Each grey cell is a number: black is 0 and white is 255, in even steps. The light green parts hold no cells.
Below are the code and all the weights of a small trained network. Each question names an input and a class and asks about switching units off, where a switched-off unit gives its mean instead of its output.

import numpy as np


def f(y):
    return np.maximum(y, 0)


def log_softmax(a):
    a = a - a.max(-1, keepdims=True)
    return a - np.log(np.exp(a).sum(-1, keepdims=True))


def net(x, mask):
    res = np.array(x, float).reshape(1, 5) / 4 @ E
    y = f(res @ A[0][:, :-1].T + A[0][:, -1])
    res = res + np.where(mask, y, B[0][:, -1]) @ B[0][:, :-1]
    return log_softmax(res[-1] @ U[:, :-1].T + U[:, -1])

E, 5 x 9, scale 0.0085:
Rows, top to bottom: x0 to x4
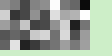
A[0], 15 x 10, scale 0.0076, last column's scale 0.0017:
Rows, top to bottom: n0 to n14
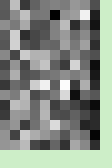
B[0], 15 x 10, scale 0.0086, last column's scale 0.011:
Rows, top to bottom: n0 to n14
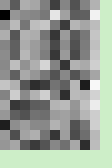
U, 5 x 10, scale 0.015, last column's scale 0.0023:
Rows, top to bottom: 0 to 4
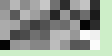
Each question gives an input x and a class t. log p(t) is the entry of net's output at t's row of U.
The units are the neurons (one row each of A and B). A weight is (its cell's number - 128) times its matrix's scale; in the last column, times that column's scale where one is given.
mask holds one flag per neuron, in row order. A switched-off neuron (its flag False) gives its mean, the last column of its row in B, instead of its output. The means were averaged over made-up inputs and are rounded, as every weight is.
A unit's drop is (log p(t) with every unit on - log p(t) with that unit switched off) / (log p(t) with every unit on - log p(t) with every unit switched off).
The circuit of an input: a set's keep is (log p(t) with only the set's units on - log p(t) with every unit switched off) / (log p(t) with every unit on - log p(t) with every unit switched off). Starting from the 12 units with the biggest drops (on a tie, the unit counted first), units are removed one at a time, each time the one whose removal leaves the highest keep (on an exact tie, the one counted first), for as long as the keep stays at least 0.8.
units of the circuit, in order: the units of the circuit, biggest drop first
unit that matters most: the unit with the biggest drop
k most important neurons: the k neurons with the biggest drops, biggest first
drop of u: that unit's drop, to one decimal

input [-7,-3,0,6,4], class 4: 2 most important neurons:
(n1; n14)
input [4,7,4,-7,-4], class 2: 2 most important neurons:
(n10; n14)
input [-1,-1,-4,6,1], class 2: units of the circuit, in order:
(n8)
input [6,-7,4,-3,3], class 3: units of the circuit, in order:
(n10; n11)
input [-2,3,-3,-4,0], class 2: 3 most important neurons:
(n10; n9; n14)
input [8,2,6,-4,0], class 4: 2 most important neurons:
(n12; n6)
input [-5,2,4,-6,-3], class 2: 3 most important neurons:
(n14; n12; n6)
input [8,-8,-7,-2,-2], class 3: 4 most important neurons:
(n10; n11; n1; n9)
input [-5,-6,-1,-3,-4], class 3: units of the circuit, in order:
(n10; n11)
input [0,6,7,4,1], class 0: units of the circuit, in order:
(n9; n10)
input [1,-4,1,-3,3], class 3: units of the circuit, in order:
(n8; n10; n11)
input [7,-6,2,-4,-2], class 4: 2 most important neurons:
(n12; n8)
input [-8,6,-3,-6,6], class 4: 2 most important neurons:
(n1; n8)
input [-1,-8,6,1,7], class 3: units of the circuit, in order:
(n10)
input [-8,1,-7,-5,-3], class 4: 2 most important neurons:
(n1; n9)
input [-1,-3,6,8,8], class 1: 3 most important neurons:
(n3; n4; n7)
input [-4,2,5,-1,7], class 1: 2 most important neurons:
(n3; n4)
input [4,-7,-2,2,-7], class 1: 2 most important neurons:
(n5; n13)
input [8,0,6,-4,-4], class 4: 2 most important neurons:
(n12; n6)
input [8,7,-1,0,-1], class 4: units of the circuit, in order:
(n12)
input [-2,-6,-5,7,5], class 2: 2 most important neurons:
(n8; n9)
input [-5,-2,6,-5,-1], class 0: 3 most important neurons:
(n9; n8; n2)
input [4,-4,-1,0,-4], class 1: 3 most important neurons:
(n1; n5; n13)
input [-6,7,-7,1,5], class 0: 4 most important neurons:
(n10; n6; n11; n12)
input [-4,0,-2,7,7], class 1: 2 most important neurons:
(n4; n3)
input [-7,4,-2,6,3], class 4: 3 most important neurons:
(n1; n14; n10)
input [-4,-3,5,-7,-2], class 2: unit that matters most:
n14
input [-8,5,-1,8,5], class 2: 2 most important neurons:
(n8; n12)
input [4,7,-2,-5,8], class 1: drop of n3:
0.1
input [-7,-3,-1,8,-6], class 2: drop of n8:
1.2
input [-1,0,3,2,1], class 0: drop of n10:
0.2
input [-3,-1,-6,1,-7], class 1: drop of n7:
-0.1
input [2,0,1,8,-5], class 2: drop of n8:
1.1
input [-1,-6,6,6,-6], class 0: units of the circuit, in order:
(n9)
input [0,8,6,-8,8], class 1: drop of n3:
0.4
